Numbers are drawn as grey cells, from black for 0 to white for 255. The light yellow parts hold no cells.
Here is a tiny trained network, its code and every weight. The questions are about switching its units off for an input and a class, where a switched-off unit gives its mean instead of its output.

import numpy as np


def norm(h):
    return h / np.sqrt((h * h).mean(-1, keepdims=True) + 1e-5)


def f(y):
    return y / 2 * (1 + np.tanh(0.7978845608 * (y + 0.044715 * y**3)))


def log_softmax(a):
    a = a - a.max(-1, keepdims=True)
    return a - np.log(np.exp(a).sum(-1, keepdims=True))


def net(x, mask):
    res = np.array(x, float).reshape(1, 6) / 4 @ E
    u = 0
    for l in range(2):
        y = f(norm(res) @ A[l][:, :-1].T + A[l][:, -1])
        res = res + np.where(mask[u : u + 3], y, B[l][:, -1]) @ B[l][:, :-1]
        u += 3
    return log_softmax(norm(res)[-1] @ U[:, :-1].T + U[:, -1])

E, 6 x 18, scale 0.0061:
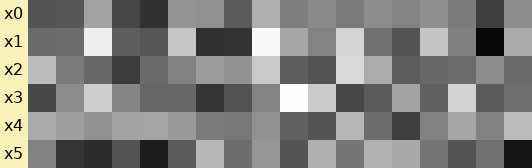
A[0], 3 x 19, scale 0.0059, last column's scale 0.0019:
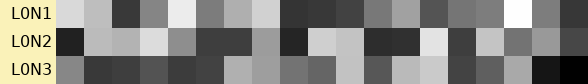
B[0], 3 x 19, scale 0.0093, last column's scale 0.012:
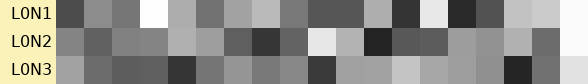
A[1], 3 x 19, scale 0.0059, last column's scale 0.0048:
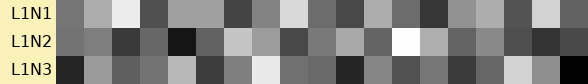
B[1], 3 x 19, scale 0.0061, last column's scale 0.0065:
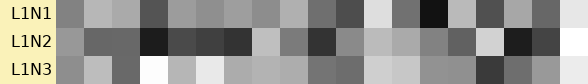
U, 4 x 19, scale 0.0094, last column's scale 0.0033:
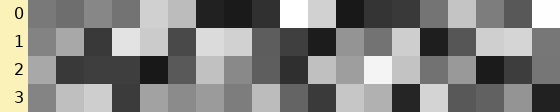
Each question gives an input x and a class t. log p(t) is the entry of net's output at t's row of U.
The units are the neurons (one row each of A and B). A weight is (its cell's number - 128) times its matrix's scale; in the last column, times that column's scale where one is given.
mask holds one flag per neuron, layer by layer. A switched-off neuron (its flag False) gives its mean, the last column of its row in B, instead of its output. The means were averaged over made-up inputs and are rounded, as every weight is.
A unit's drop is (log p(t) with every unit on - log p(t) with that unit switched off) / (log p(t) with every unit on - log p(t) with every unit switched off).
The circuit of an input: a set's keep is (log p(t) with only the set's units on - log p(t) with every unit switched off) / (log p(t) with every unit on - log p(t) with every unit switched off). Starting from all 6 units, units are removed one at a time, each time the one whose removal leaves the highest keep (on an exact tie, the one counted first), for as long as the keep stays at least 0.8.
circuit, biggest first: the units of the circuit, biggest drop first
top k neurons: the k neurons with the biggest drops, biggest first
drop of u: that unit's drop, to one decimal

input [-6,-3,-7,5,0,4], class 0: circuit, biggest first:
L0N2
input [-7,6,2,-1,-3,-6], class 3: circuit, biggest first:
L0N1, L0N2
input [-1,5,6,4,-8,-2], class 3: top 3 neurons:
L0N2, L0N3, L0N1
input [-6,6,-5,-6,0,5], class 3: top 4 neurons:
L0N2, L0N1, L0N3, L1N2
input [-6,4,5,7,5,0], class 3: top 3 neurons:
L0N2, L1N1, L0N1
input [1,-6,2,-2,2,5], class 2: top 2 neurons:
L0N3, L1N2
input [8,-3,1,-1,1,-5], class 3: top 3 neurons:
L0N2, L0N1, L0N3
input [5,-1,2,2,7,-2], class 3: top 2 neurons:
L0N1, L0N2
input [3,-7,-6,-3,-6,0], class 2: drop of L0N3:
1.6
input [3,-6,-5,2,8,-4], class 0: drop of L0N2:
1.4
